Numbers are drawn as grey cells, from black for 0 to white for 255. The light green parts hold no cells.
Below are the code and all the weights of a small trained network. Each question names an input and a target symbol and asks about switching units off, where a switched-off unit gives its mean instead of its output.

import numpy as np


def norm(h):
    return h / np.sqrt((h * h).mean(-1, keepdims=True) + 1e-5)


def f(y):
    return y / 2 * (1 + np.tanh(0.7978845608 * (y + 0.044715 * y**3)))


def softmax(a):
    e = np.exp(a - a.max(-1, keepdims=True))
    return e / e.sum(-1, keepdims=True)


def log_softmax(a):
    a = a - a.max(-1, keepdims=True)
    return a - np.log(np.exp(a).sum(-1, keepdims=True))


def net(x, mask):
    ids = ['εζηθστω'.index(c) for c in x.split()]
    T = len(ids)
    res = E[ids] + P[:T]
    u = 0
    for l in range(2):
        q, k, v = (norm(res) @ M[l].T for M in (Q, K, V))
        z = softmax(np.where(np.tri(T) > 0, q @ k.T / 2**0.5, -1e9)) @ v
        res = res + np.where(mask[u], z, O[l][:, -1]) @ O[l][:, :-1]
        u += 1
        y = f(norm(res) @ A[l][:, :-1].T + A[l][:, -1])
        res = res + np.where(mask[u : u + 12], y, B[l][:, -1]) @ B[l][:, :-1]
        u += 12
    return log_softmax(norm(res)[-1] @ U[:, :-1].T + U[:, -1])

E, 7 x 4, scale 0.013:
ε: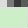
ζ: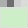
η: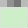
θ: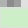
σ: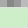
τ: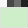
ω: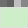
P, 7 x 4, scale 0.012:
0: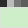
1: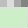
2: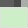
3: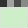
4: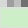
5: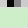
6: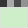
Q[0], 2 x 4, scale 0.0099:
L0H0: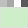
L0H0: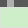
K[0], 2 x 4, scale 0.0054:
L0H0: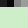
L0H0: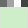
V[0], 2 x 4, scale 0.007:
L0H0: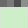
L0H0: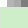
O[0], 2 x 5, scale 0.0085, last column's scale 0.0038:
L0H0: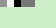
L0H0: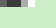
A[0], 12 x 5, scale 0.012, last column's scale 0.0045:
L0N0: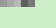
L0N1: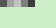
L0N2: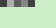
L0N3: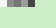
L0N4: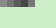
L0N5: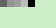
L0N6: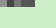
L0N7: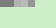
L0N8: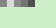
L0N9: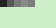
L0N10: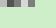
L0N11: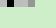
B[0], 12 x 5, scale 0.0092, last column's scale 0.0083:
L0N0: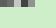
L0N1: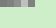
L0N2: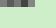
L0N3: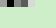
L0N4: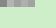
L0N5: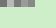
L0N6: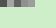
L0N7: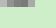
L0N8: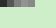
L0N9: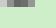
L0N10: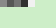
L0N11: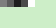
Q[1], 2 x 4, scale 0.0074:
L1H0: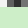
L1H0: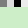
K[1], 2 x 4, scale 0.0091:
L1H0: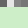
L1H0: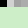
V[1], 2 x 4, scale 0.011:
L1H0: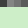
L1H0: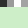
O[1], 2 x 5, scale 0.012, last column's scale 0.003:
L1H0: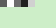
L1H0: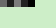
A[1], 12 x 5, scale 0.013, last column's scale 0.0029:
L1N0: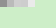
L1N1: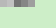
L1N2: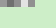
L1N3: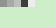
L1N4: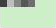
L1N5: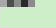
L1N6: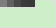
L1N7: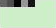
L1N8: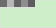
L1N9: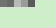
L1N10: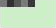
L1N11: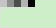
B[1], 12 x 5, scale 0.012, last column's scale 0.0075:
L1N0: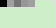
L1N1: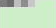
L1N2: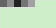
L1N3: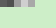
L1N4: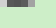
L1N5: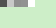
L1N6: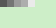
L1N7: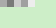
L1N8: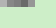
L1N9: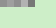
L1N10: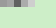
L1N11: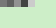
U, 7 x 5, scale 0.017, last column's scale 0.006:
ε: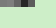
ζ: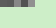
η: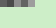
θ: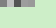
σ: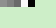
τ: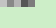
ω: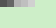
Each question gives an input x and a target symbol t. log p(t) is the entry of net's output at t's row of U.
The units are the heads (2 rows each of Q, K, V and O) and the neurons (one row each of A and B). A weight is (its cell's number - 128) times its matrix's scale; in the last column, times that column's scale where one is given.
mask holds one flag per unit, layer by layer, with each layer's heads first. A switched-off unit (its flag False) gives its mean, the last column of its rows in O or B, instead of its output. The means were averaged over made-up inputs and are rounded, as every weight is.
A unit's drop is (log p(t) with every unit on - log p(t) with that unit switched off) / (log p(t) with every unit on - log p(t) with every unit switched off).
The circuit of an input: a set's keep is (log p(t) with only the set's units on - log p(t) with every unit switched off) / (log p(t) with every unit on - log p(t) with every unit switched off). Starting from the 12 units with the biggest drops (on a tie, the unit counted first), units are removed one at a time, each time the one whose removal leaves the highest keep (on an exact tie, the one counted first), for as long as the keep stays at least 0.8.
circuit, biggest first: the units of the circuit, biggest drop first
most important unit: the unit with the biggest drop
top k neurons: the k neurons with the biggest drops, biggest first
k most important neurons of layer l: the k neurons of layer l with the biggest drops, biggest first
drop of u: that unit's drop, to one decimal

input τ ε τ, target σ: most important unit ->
L0N11
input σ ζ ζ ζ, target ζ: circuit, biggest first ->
(L0N3; L1H0; L0N11)
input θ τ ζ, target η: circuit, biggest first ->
(L1H0; L0N11; L0N3)
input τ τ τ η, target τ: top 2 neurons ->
(L0N3; L0N4)
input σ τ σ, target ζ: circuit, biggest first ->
(L1H0; L0N3; L0N11)
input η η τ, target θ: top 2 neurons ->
(L0N11; L0N3)
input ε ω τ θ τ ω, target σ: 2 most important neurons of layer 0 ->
(L0N11; L0N10)
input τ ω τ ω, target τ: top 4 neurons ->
(L0N9; L0N3; L0N11; L0N4)
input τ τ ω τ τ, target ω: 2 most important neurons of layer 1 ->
(L1N3; L1N0)
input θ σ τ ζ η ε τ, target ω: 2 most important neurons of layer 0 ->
(L0N11; L0N10)
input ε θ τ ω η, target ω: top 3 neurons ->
(L1N0; L0N0; L1N10)
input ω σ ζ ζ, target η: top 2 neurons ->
(L0N3; L1N6)
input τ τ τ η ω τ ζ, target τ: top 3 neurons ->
(L0N3; L0N11; L0N10)
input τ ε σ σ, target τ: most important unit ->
L0N3
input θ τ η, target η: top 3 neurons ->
(L0N11; L0N3; L0N8)
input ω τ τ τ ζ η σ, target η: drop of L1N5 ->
-0.1
